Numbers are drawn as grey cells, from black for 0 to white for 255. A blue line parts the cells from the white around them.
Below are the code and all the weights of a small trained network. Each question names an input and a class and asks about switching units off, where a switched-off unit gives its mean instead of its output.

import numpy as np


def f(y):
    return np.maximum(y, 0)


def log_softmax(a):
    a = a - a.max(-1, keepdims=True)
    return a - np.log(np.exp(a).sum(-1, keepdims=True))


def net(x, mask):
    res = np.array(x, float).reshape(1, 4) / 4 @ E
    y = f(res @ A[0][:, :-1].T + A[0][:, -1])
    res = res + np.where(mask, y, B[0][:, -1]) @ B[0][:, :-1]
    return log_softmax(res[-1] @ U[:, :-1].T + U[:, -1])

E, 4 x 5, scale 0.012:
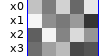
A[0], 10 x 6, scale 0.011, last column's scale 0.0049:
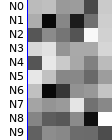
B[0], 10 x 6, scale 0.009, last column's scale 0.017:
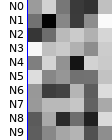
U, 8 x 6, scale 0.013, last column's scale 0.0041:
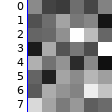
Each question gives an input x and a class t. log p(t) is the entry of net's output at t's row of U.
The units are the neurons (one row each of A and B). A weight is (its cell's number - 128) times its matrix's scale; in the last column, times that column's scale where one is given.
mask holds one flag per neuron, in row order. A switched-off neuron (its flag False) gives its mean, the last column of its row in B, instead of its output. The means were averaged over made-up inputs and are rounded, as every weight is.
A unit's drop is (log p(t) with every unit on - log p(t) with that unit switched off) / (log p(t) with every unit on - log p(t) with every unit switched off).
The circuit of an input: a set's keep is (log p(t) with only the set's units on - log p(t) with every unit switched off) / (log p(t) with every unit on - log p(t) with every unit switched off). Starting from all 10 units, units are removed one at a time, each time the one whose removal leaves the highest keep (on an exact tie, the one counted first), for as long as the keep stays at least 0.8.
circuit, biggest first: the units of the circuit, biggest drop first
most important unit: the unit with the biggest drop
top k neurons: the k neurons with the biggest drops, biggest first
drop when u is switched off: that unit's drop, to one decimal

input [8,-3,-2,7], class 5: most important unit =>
N1
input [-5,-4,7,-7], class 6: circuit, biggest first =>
(N4 N8)
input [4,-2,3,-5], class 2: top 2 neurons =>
(N2 N0)
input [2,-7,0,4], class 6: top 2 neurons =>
(N1 N6)
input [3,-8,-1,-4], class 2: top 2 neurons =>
(N2 N1)
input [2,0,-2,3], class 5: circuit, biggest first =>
(N8 N0)
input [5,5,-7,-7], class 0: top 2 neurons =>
(N6 N2)
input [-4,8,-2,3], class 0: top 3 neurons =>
(N8 N3 N4)
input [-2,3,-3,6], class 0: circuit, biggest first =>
(N4 N3)
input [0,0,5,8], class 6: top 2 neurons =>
(N4 N1)
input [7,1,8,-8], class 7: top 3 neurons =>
(N3 N7 N5)
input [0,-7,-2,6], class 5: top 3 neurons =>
(N8 N0 N3)
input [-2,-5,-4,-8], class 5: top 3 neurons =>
(N2 N8 N0)
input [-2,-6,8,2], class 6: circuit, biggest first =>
(N4)
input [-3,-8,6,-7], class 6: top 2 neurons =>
(N4 N6)
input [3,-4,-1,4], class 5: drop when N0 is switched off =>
0.3
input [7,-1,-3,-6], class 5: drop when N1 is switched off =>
0.2
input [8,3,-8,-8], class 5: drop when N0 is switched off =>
0.0
